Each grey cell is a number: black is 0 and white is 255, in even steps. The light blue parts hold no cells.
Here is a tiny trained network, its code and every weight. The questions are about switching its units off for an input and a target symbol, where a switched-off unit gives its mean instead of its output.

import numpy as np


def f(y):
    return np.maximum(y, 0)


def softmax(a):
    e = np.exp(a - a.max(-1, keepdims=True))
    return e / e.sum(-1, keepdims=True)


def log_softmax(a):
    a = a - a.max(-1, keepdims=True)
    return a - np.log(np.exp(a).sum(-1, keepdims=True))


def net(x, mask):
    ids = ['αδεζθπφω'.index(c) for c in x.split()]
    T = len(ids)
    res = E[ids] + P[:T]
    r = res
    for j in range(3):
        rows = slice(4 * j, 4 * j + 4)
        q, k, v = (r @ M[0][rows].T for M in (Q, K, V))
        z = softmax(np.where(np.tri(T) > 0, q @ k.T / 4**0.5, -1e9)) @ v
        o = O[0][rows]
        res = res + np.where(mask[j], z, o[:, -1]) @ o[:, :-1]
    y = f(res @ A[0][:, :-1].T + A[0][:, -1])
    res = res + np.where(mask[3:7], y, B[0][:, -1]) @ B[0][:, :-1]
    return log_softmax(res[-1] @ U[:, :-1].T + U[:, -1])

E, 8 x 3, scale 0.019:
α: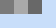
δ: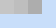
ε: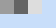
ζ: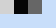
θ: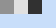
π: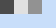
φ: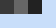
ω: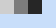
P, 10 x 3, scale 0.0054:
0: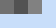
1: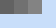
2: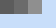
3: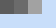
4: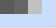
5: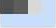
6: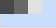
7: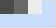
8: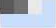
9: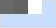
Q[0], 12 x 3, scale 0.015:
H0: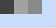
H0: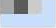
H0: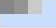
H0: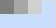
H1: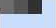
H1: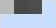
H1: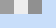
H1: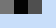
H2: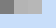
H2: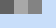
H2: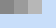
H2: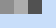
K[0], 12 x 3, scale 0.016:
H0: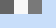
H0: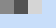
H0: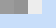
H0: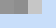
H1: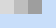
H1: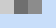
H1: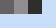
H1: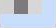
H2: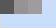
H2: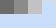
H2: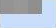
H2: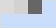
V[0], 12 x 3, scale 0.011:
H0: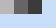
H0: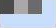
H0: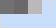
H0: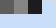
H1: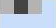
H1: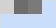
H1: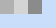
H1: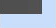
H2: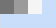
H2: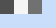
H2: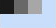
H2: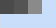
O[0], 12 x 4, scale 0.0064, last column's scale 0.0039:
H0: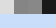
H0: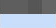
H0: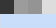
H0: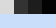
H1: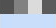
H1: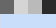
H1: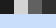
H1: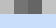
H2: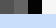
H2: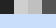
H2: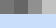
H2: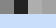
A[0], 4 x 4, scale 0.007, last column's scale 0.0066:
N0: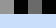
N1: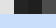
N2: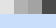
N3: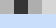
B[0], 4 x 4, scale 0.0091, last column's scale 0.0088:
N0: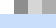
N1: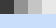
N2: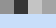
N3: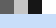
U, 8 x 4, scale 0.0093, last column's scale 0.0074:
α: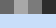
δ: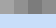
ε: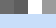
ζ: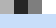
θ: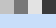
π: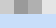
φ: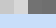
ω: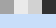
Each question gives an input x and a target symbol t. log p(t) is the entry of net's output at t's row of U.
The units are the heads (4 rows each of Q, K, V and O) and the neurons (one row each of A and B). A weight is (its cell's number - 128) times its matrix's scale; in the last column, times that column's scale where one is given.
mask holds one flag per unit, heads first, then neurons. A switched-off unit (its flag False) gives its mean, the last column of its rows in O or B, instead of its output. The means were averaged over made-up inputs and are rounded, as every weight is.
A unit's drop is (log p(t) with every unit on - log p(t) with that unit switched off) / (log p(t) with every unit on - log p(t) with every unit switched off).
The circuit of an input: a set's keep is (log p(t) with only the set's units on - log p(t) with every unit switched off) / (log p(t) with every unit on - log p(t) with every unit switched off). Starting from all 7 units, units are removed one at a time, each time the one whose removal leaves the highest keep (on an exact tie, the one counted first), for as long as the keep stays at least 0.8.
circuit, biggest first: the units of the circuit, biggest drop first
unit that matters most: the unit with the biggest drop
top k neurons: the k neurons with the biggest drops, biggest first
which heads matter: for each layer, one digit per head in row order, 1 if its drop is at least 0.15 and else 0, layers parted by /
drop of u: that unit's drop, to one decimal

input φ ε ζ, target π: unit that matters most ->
N3
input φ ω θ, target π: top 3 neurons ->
(N2, N1, N3)
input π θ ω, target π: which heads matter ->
101
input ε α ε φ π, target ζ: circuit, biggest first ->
(H1, H0)
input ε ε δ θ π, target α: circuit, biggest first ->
(H1, H2)
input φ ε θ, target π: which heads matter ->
110
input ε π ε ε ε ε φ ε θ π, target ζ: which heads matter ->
010
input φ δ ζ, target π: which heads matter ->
101
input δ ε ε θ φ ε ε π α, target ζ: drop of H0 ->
0.1
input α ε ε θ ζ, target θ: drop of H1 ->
-0.1
